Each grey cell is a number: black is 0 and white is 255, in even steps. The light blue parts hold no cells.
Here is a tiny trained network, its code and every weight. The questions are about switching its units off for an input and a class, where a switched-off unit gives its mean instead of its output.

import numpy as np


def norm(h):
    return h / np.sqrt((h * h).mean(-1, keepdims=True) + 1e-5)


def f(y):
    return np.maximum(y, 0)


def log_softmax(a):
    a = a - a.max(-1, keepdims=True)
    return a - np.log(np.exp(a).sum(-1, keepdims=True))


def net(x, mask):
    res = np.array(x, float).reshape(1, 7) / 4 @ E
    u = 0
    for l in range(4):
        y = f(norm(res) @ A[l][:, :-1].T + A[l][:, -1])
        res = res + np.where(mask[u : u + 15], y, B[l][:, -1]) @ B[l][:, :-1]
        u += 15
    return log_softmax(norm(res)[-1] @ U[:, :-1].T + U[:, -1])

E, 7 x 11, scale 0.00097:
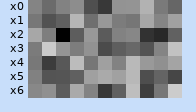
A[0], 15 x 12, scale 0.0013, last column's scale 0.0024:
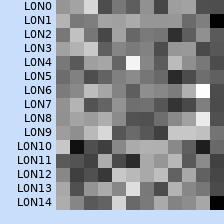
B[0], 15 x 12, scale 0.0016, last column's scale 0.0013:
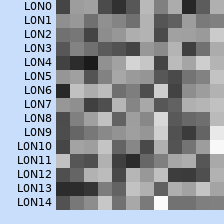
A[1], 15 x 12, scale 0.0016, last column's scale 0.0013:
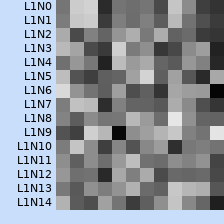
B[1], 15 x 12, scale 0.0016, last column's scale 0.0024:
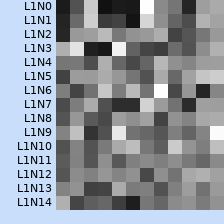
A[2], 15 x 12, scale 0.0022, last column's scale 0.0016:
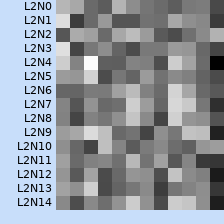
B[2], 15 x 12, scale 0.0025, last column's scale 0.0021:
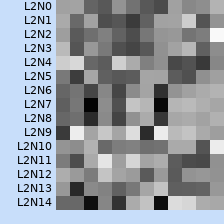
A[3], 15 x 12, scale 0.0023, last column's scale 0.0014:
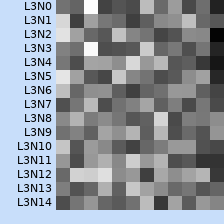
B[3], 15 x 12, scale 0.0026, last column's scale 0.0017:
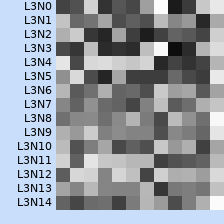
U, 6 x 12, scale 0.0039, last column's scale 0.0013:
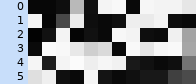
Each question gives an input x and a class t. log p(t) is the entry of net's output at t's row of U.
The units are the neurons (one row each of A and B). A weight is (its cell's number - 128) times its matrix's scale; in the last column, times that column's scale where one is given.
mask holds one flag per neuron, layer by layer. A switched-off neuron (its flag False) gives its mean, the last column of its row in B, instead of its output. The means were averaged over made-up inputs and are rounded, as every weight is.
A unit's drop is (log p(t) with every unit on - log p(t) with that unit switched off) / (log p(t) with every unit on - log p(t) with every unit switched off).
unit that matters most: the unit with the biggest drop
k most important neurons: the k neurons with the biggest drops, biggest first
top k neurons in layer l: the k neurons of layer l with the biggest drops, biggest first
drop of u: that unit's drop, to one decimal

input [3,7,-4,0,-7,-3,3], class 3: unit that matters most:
L0N6
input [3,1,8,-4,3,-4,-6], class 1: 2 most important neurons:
[L1N14 L0N11]
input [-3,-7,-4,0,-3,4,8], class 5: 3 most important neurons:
[L0N10 L1N5 L0N2]
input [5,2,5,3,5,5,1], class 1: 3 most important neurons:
[L0N11 L0N9 L1N14]
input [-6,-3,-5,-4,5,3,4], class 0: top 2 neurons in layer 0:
[L0N4 L0N9]
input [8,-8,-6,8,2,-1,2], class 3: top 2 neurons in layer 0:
[L0N6 L0N8]
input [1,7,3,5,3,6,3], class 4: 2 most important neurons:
[L1N9 L1N3]
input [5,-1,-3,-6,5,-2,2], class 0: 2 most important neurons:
[L0N4 L1N8]
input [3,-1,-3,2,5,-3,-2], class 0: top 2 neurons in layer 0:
[L0N4 L0N10]
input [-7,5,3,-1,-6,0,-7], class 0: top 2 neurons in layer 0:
[L0N13 L0N4]
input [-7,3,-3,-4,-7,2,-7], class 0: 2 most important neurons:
[L0N4 L0N13]
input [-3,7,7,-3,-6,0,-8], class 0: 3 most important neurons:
[L1N9 L0N13 L3N2]
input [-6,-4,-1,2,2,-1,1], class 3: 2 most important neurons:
[L1N9 L0N6]
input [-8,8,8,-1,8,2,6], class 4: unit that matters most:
L1N9
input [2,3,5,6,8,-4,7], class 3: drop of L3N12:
0.2
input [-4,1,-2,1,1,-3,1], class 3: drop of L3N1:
0.0
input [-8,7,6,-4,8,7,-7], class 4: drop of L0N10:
0.1
